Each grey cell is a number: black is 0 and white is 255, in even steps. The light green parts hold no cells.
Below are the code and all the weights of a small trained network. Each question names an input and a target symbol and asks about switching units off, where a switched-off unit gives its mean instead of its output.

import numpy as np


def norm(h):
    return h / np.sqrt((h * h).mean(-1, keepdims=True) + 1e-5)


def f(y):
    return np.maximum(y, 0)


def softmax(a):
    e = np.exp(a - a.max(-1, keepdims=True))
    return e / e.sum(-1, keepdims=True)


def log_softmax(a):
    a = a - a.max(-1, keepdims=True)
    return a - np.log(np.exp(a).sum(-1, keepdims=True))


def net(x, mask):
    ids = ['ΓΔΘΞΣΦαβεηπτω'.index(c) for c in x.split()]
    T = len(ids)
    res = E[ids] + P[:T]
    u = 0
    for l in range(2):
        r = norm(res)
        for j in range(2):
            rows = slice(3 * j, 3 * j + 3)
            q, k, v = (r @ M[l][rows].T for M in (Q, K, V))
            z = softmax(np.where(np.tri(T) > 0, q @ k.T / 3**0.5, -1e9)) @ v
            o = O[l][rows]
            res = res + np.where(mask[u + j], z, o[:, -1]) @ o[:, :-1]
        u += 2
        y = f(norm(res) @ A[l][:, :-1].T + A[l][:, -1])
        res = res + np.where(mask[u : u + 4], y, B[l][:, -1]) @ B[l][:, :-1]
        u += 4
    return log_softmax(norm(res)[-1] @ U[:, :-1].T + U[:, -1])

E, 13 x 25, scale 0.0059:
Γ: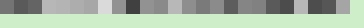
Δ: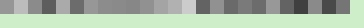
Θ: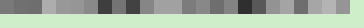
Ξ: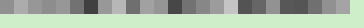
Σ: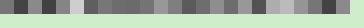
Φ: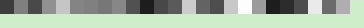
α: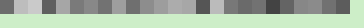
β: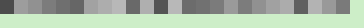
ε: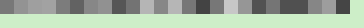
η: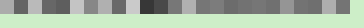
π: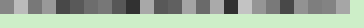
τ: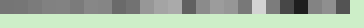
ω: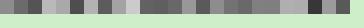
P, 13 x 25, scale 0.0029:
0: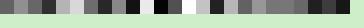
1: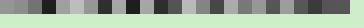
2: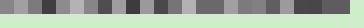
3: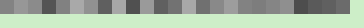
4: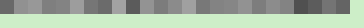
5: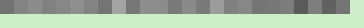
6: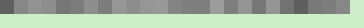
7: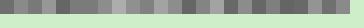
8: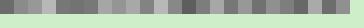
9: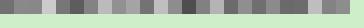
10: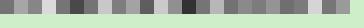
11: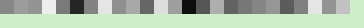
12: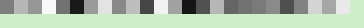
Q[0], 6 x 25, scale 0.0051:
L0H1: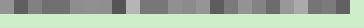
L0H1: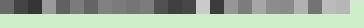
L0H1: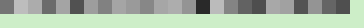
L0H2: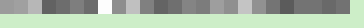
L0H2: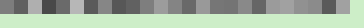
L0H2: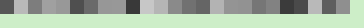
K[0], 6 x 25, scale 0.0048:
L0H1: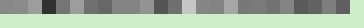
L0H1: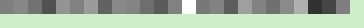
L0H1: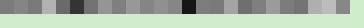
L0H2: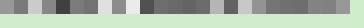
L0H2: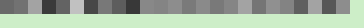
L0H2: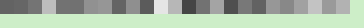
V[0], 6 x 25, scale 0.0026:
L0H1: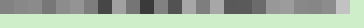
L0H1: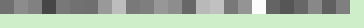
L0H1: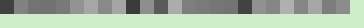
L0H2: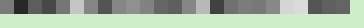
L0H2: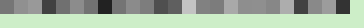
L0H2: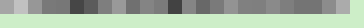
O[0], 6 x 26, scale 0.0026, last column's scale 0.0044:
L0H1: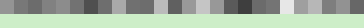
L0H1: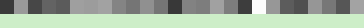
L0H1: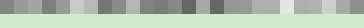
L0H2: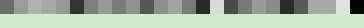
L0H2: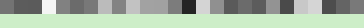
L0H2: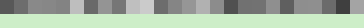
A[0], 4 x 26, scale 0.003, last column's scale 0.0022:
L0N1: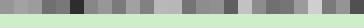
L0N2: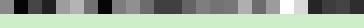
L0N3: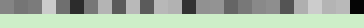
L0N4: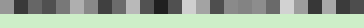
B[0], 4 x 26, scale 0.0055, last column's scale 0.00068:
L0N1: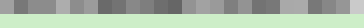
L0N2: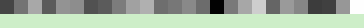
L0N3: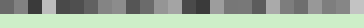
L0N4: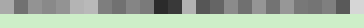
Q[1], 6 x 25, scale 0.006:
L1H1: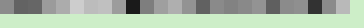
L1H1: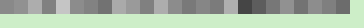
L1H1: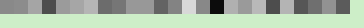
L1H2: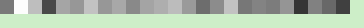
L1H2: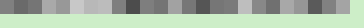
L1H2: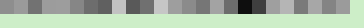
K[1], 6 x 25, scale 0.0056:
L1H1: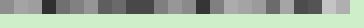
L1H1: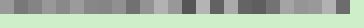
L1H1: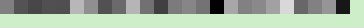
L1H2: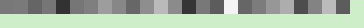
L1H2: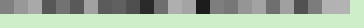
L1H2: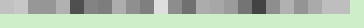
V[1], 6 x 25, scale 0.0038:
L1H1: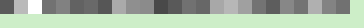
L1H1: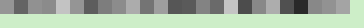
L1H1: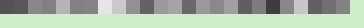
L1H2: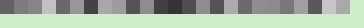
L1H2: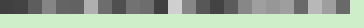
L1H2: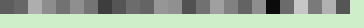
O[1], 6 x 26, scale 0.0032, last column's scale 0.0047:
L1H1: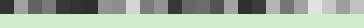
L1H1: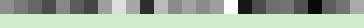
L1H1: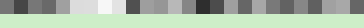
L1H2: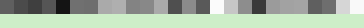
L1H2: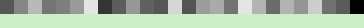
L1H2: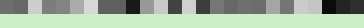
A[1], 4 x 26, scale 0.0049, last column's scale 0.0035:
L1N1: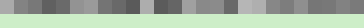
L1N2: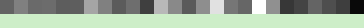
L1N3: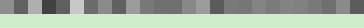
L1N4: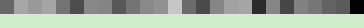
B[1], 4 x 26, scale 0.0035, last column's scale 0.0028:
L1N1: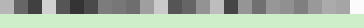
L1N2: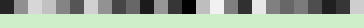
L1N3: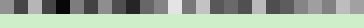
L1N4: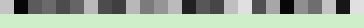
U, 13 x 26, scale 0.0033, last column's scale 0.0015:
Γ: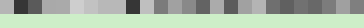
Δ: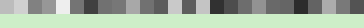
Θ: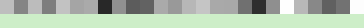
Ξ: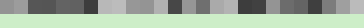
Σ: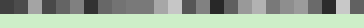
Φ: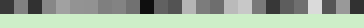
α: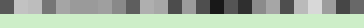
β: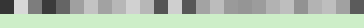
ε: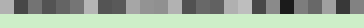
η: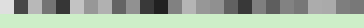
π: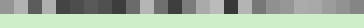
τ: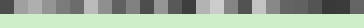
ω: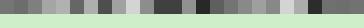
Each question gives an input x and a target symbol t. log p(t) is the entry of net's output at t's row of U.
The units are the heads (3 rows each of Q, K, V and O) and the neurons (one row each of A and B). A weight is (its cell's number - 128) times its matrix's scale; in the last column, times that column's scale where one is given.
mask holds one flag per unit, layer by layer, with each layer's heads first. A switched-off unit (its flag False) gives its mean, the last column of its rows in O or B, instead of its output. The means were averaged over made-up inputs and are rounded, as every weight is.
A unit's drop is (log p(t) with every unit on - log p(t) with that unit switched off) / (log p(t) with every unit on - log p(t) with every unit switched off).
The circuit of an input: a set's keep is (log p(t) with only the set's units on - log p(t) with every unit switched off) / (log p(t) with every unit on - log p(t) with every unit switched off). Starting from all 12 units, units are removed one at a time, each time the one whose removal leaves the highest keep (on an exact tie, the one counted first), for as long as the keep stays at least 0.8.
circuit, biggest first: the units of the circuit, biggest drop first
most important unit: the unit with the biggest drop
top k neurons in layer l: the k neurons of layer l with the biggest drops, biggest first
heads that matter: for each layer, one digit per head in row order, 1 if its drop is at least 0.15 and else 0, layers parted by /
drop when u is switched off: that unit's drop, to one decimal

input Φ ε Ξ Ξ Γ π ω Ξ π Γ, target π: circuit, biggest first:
(L1H1 L0H2)
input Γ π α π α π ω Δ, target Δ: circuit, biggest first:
(L1H2)
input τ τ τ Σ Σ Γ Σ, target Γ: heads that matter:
01 / 10
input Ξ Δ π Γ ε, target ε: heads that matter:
00 / 00
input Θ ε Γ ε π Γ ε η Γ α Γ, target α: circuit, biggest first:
(L1H2 L1H1 L0H2)
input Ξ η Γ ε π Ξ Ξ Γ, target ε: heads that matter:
01 / 11
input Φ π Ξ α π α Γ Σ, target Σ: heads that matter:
00 / 00
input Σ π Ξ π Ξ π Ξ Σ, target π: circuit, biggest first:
(L0H2 L1H1 L0N3)
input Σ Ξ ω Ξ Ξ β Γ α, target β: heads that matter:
00 / 01
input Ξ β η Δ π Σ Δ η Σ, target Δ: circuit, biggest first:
(L1H2 L0H2)
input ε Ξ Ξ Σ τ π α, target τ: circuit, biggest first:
(L0H1 L1N2)
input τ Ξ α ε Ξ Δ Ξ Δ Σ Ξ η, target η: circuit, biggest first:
(L0N4 L1N3)
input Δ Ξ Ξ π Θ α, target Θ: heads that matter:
11 / 00
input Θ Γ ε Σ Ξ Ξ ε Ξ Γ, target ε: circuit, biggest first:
(L1H2 L1H1 L1N4 L0H2)
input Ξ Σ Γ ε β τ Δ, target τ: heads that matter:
10 / 01
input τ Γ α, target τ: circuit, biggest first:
(L1N2 L0H1 L1H2)
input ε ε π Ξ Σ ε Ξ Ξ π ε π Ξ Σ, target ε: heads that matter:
11 / 01
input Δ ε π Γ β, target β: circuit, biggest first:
(L1H2)
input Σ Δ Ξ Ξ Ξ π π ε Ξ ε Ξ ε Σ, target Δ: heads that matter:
01 / 01
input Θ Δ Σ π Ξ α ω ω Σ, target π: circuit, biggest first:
(L0H2 L1H1)
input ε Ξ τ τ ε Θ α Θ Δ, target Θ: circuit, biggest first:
(L0H1 L1H2)
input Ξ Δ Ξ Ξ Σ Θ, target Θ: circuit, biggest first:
(L1H2 L0H1)
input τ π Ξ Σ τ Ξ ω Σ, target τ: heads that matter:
11 / 11
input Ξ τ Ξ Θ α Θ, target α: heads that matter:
11 / 11
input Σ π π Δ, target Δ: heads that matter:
00 / 01
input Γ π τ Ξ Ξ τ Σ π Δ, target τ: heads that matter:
11 / 00
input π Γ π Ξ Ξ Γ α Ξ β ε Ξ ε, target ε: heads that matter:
01 / 00
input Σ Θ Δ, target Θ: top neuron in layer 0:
(L0N1)
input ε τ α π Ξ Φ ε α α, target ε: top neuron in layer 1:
(L1N4)
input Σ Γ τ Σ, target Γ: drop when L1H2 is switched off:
-0.1
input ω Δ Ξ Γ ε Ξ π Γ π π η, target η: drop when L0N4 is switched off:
0.2
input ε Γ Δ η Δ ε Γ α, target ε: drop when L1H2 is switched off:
0.1
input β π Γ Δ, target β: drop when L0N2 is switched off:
0.0
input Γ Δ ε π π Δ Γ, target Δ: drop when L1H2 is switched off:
1.0
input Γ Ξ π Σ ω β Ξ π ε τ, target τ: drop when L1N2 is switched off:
0.4
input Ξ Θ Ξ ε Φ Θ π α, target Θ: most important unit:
L0H1
